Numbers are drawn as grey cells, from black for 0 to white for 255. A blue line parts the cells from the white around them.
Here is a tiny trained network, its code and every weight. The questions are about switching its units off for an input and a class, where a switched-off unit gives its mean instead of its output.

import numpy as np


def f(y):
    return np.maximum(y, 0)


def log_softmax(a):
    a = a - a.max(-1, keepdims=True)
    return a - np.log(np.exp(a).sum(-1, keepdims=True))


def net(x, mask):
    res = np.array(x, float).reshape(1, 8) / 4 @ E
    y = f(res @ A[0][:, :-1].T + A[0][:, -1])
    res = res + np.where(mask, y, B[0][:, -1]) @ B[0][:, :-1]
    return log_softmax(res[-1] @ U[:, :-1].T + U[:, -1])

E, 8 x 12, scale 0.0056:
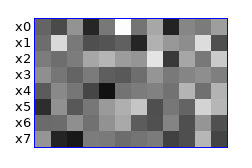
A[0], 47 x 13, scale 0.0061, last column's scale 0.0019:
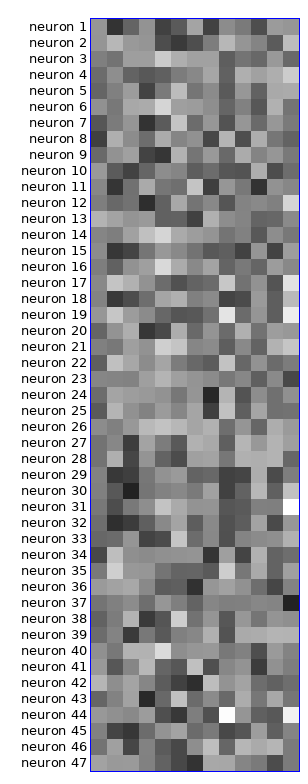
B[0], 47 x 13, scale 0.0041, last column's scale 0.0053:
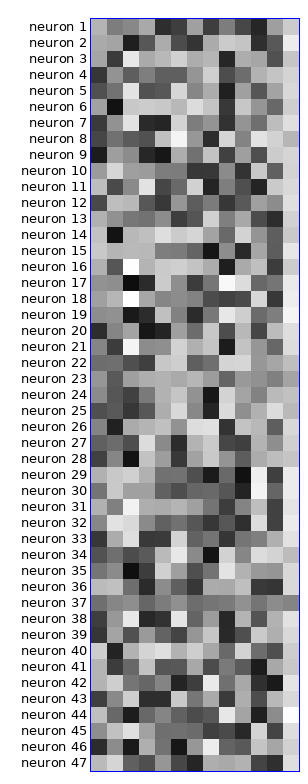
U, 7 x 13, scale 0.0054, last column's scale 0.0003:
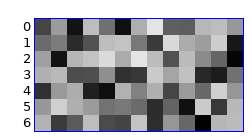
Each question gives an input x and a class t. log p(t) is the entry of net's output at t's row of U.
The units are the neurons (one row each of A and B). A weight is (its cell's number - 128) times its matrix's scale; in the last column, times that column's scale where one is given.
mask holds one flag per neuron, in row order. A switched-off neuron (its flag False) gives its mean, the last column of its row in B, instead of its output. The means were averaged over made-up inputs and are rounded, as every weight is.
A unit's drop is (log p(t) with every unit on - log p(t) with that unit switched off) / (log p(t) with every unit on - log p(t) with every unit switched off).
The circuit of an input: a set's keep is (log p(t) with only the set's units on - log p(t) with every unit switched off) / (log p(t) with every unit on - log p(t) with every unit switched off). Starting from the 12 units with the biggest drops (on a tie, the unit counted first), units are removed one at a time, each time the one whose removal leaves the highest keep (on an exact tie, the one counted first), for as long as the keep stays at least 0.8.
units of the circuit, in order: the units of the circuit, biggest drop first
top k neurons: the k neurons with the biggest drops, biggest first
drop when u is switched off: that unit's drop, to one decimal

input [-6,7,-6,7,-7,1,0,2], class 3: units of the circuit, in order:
[neuron 2]
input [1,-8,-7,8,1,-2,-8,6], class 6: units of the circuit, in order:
[neuron 11; neuron 1]
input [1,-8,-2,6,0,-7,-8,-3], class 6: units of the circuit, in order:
[neuron 41; neuron 11]
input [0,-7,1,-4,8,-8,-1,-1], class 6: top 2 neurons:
[neuron 41; neuron 11]
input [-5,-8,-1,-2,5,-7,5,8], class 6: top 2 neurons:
[neuron 11; neuron 41]
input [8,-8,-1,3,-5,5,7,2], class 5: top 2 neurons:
[neuron 29; neuron 32]
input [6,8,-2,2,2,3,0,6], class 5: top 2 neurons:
[neuron 29; neuron 32]
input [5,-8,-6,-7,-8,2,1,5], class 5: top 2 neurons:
[neuron 29; neuron 15]
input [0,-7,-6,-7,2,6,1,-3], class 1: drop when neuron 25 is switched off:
0.3
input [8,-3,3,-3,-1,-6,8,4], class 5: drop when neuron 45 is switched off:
0.1
